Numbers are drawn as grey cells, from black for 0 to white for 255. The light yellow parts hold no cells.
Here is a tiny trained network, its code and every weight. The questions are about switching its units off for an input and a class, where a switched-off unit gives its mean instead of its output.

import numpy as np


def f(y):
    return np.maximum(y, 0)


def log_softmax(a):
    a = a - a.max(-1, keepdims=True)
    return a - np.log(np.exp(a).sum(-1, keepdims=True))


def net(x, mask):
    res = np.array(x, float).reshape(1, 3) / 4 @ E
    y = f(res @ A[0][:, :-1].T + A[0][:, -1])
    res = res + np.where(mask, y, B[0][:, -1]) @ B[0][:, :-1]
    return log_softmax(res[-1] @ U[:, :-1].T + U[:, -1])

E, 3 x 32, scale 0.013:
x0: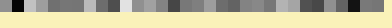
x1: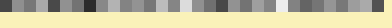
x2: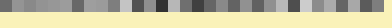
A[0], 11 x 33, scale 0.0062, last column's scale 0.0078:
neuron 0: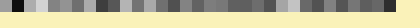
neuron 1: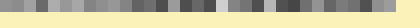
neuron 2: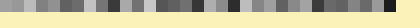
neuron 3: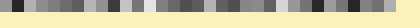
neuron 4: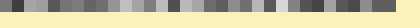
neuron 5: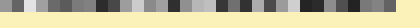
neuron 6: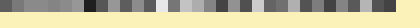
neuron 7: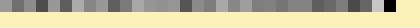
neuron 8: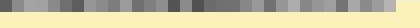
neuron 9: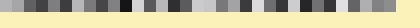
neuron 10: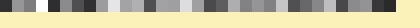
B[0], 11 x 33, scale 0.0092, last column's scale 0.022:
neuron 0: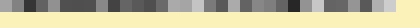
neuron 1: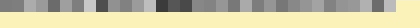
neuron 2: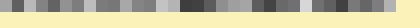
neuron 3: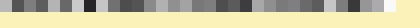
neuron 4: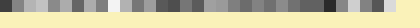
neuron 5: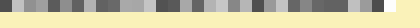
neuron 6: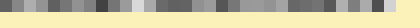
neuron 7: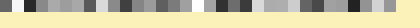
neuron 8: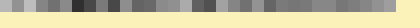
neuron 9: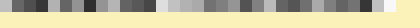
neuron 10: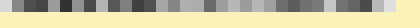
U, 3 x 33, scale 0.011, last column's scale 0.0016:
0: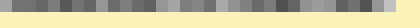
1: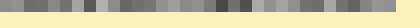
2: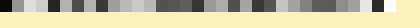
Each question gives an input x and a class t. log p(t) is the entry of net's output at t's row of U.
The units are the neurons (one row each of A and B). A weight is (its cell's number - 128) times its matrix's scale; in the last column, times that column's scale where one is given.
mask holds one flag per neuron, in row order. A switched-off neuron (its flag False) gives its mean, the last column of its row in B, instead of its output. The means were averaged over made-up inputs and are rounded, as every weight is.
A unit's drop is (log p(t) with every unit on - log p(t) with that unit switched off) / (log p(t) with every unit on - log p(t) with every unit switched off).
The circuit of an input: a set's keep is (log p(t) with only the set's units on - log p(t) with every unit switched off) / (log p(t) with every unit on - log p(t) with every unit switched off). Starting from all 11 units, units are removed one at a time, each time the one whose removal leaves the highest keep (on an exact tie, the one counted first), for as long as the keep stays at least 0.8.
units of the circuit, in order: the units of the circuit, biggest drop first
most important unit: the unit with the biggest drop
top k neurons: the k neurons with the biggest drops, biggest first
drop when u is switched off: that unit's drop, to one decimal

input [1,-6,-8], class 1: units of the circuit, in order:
(neuron 7)
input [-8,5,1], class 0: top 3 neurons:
(neuron 3; neuron 10; neuron 7)
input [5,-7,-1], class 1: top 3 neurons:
(neuron 7; neuron 3; neuron 10)
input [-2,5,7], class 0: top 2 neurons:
(neuron 3; neuron 10)
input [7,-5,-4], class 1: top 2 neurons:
(neuron 3; neuron 7)
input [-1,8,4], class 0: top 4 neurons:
(neuron 10; neuron 3; neuron 7; neuron 8)
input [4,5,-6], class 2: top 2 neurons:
(neuron 5; neuron 4)
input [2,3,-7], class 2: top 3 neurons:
(neuron 5; neuron 6; neuron 4)
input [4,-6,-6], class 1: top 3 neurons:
(neuron 7; neuron 3; neuron 10)
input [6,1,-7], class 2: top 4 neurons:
(neuron 5; neuron 4; neuron 10; neuron 6)
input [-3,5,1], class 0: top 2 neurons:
(neuron 3; neuron 10)
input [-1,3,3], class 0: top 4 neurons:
(neuron 3; neuron 7; neuron 6; neuron 10)
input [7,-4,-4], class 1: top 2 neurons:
(neuron 3; neuron 7)
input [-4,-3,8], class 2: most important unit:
neuron 9
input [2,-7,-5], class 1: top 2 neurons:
(neuron 7; neuron 10)
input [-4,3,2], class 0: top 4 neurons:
(neuron 3; neuron 7; neuron 6; neuron 10)
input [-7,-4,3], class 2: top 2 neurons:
(neuron 9; neuron 10)
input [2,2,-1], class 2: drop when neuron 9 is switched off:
0.4
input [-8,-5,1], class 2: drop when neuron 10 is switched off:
0.4
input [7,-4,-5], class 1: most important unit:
neuron 3
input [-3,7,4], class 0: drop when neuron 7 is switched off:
0.1
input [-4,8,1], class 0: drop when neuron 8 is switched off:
0.1
